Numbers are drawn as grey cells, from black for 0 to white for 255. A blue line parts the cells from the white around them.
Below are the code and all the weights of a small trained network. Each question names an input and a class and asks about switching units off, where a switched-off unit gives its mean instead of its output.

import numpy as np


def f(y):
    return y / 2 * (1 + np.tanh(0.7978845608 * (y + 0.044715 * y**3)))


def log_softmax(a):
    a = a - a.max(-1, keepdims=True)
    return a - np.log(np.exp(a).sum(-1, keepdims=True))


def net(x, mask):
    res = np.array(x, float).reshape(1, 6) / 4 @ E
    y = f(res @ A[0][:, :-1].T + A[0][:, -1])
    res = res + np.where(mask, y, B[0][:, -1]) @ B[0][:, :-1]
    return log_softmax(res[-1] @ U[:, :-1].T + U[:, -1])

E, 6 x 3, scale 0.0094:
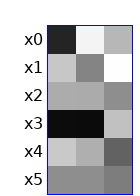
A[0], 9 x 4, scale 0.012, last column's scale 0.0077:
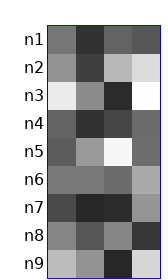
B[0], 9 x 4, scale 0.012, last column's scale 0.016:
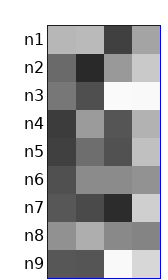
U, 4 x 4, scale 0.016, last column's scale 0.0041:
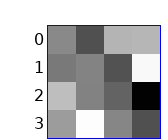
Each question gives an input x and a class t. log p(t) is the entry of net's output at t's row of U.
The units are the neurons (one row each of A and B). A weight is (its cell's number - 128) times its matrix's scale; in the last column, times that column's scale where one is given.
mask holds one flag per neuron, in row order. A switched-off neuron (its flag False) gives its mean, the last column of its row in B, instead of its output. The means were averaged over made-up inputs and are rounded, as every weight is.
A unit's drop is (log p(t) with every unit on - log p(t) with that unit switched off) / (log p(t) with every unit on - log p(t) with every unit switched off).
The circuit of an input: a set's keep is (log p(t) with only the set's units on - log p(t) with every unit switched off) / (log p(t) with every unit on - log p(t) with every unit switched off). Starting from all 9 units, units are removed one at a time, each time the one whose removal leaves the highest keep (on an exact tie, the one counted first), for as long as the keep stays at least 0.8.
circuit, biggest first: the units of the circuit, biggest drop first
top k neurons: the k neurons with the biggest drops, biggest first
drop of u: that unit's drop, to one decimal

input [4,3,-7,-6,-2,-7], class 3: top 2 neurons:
[n2 n3]
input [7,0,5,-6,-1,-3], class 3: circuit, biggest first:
[n2]
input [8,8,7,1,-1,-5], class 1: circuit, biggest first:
[n3 n5]
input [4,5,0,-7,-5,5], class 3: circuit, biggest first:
[n2 n9]
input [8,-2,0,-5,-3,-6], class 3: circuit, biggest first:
[n7 n3]
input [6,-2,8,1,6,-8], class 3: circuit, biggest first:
[n2 n3]
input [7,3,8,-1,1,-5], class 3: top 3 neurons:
[n7 n2 n3]
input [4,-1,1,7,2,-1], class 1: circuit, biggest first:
[n3 n9]
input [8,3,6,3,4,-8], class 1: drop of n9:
0.2
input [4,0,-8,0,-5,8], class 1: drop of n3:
0.5
